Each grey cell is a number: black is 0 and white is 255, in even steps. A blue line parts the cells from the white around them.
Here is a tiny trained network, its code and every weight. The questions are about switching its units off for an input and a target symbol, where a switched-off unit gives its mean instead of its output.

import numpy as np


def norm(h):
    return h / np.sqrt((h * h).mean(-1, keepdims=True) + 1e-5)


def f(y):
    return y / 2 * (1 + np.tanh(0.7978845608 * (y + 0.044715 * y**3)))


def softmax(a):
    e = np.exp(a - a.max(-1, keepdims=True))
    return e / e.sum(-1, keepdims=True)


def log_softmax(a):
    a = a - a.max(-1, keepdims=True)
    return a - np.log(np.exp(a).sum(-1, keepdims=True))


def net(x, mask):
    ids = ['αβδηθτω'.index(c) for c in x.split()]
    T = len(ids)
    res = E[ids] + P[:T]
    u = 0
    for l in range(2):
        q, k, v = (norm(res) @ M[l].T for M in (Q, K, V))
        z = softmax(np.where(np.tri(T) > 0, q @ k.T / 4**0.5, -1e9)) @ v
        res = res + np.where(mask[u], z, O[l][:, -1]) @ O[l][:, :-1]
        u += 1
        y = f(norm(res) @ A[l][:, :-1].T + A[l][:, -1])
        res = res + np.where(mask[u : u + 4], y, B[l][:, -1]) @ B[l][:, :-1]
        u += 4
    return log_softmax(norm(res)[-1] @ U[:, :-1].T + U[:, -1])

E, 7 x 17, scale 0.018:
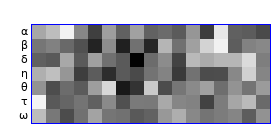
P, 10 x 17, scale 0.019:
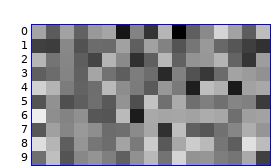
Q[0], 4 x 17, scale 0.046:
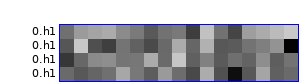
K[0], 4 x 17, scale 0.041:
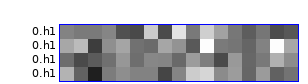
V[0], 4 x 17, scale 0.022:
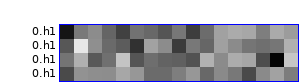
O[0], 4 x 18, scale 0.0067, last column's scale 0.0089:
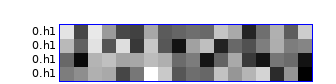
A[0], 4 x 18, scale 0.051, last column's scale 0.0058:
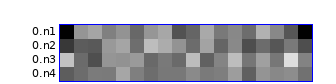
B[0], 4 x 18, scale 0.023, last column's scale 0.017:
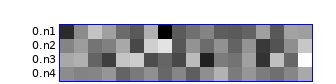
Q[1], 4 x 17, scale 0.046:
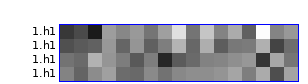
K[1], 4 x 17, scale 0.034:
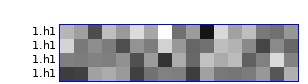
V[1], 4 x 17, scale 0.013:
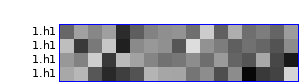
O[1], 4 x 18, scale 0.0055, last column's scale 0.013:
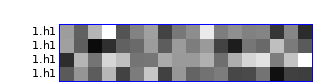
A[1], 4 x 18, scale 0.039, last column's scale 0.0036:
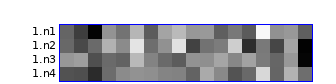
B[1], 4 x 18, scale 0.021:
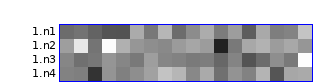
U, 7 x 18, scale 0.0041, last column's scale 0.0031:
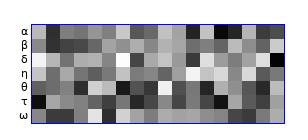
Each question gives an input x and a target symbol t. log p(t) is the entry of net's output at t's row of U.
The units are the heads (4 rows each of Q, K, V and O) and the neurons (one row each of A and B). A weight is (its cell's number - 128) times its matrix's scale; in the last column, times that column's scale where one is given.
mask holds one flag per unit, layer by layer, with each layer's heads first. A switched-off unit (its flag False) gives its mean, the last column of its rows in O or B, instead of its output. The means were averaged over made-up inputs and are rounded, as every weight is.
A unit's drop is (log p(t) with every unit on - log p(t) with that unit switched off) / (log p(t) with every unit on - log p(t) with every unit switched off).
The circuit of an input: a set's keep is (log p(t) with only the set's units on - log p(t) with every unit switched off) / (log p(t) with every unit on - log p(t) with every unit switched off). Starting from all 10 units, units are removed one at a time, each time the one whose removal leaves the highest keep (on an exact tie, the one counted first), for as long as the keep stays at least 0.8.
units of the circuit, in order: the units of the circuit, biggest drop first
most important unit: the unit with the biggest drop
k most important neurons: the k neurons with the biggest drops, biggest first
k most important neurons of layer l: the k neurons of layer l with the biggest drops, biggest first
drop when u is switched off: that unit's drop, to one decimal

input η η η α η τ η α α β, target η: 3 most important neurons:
0.n3; 1.n3; 0.n2
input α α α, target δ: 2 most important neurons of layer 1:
1.n1; 1.n3
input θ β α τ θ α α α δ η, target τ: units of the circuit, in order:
0.n1; 0.h1
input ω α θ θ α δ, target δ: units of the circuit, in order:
1.n2; 0.h1; 0.n3
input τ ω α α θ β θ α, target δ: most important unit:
1.n2
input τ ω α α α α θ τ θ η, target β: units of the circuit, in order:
0.h1; 1.n1; 0.n3
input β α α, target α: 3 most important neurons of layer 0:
0.n3; 0.n1; 0.n2
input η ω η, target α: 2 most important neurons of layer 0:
0.n3; 0.n1
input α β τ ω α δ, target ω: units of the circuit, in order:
0.h1; 0.n2
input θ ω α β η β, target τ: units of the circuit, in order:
0.h1; 0.n1
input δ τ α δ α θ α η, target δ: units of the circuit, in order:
0.h1; 1.n2; 0.n3
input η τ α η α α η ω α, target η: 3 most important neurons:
0.n3; 1.n3; 0.n1
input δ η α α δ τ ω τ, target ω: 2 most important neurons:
0.n2; 0.n3
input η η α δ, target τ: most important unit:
0.n1
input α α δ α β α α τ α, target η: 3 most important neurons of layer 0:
0.n3; 0.n2; 0.n1
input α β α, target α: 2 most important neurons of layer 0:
0.n3; 0.n2
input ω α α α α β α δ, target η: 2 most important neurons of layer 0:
0.n4; 0.n3
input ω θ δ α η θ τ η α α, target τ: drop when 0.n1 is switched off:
0.5
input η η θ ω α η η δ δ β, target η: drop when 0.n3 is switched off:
0.1
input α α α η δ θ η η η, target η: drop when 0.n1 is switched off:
0.1
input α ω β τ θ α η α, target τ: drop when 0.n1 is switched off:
0.4
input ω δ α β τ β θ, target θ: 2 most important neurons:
0.n3; 0.n2
